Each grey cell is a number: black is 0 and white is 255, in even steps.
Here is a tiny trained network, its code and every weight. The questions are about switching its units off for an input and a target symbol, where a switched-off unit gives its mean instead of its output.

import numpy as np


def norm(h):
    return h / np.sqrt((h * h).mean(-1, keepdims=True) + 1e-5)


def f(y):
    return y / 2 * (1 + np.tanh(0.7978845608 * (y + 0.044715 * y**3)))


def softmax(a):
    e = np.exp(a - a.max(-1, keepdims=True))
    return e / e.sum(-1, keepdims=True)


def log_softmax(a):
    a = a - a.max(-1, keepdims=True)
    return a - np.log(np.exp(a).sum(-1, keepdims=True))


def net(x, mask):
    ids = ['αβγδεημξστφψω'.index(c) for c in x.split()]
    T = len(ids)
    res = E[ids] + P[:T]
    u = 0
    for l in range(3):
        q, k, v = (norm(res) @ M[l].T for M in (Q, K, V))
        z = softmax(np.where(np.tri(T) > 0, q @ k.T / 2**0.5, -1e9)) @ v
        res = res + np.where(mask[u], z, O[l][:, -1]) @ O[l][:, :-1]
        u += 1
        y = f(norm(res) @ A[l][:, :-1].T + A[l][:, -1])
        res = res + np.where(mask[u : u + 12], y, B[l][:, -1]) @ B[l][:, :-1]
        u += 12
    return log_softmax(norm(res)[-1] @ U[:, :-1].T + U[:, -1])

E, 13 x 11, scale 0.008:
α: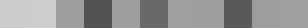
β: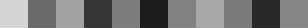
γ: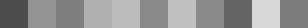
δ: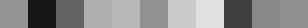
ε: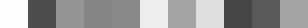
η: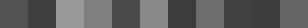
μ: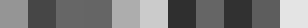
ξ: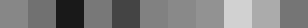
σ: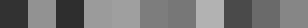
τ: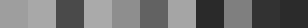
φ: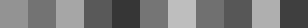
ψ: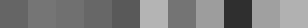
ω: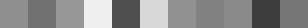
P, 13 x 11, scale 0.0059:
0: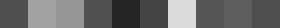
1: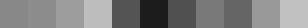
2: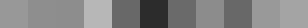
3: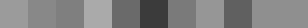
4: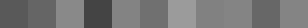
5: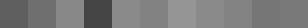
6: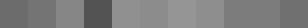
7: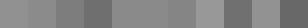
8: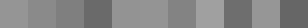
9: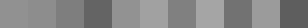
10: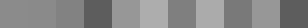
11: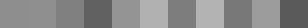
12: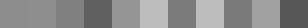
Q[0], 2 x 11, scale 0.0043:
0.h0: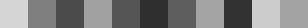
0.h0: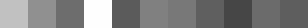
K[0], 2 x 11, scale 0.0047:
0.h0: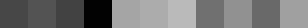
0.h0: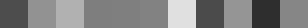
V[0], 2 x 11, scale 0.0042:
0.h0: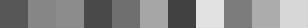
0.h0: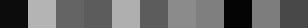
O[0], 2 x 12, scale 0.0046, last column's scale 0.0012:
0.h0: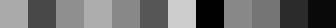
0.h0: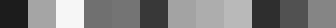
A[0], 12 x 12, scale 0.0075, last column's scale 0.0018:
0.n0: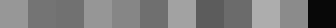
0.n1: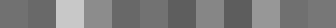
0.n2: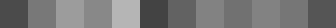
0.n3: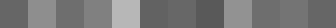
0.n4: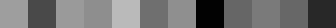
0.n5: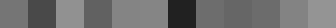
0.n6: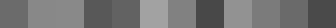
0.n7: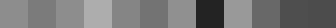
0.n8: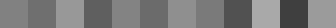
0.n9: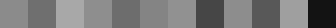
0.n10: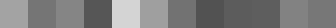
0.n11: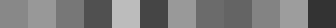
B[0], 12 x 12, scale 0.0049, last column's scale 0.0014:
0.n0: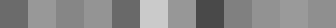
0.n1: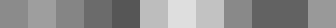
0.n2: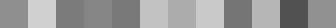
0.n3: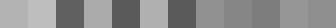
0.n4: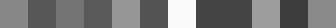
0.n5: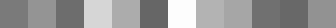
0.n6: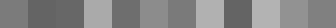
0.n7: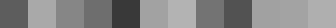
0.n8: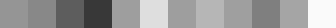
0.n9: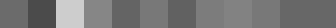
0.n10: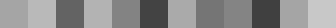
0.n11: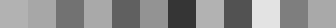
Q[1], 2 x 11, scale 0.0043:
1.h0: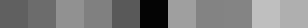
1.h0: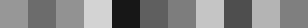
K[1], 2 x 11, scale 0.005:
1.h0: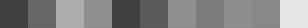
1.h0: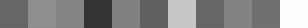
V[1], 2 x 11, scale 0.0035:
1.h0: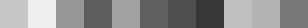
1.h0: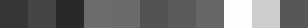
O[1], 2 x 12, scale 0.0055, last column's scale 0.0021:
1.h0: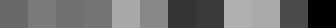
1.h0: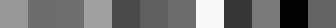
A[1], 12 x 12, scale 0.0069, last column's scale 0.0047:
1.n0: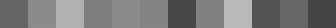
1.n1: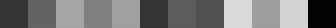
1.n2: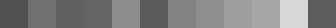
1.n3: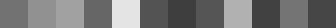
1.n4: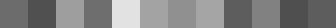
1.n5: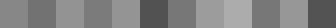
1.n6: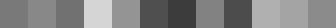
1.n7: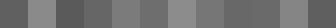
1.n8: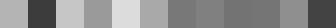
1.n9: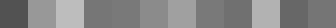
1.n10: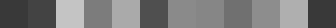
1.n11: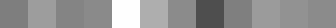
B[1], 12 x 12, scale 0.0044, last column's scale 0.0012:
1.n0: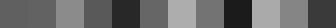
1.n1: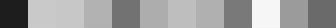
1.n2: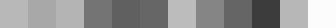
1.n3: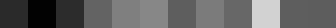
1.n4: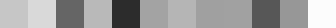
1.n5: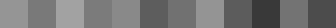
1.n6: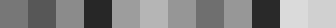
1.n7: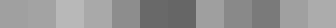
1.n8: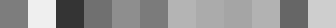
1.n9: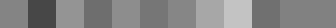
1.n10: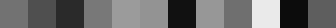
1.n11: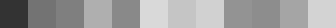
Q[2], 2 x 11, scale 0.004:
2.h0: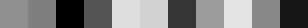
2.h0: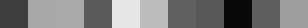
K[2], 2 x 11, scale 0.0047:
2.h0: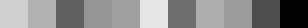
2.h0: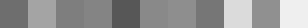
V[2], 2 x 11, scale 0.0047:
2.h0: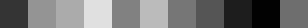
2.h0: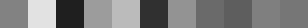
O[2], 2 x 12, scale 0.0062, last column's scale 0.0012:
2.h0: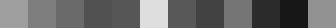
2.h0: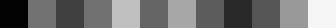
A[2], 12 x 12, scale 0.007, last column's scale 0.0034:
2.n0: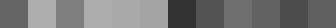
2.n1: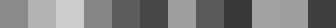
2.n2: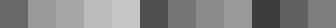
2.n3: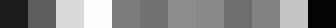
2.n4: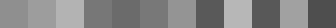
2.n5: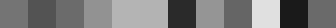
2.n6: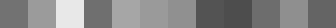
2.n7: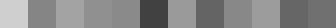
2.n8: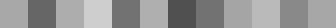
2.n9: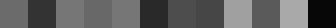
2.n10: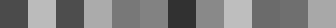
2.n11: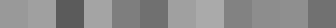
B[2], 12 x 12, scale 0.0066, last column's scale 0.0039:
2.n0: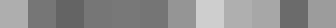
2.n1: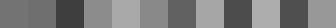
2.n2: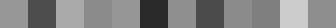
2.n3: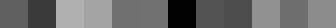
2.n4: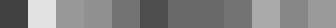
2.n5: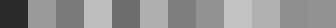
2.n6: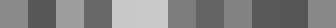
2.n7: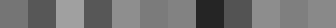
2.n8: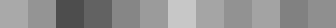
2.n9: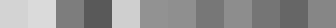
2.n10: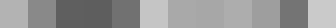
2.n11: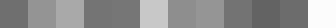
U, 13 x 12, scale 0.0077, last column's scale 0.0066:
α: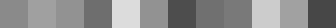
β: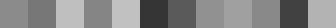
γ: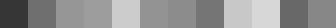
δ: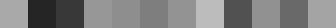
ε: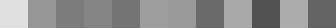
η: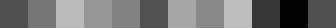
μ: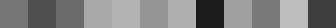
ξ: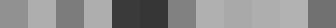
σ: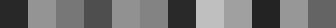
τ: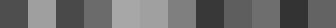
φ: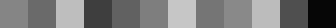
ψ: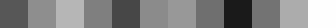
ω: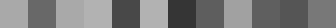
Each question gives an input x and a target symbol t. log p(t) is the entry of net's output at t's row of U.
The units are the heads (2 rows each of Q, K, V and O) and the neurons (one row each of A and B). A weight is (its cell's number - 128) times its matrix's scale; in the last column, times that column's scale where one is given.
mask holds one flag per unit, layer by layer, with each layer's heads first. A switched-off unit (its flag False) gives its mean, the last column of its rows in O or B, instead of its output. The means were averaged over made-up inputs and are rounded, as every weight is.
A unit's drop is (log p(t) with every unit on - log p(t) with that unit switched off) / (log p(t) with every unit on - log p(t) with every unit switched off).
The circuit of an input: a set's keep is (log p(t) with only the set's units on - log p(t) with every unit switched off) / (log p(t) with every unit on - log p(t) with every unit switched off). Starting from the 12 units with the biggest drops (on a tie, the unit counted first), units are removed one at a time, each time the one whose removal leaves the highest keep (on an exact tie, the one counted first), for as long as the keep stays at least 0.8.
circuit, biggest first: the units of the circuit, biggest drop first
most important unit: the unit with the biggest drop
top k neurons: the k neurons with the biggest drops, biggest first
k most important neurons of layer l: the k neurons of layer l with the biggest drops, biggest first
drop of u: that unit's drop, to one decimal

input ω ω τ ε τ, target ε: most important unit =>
0.h0
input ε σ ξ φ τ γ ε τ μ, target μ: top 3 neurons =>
(0.n10; 2.n2; 0.n5)
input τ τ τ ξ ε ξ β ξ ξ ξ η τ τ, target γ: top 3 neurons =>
(1.n3; 2.n5; 0.n1)
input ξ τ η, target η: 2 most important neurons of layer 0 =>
(0.n5; 0.n1)
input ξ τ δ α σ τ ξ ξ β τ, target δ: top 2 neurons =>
(2.n0; 0.n3)
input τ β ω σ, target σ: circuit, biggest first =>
(0.h0; 1.n6)
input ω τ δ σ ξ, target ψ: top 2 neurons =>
(1.n2; 1.n1)
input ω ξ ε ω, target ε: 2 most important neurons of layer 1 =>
(1.n6; 1.n2)
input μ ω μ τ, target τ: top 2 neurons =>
(0.n4; 2.n1)
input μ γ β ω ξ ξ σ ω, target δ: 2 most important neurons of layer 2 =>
(2.n8; 2.n0)
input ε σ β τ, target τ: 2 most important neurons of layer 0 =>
(0.n7; 0.n4)
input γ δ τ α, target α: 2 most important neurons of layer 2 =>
(2.n1; 2.n6)
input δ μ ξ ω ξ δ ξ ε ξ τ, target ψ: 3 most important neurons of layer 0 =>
(0.n7; 0.n4; 0.n10)
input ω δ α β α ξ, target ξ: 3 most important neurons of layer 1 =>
(1.n1; 1.n2; 1.n6)
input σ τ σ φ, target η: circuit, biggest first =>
(0.h0)
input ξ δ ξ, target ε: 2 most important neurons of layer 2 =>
(2.n9; 2.n1)
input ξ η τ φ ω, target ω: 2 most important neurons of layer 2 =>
(2.n3; 2.n11)
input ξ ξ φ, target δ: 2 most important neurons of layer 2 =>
(2.n1; 2.n4)
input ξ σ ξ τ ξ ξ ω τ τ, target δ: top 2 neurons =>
(2.n0; 0.n10)
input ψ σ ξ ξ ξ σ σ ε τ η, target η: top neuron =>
(0.n5)
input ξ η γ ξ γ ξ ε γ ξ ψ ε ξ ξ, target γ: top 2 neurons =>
(2.n5; 1.n4)
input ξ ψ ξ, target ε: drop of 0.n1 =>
0.2
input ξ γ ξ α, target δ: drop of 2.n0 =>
-0.1
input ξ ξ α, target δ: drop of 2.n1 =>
0.4
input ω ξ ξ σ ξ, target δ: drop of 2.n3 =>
-0.1
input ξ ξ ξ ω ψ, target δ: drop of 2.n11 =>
-0.2
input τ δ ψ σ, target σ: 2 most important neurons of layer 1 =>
(1.n6; 1.n4)
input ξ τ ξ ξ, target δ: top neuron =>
(1.n6)
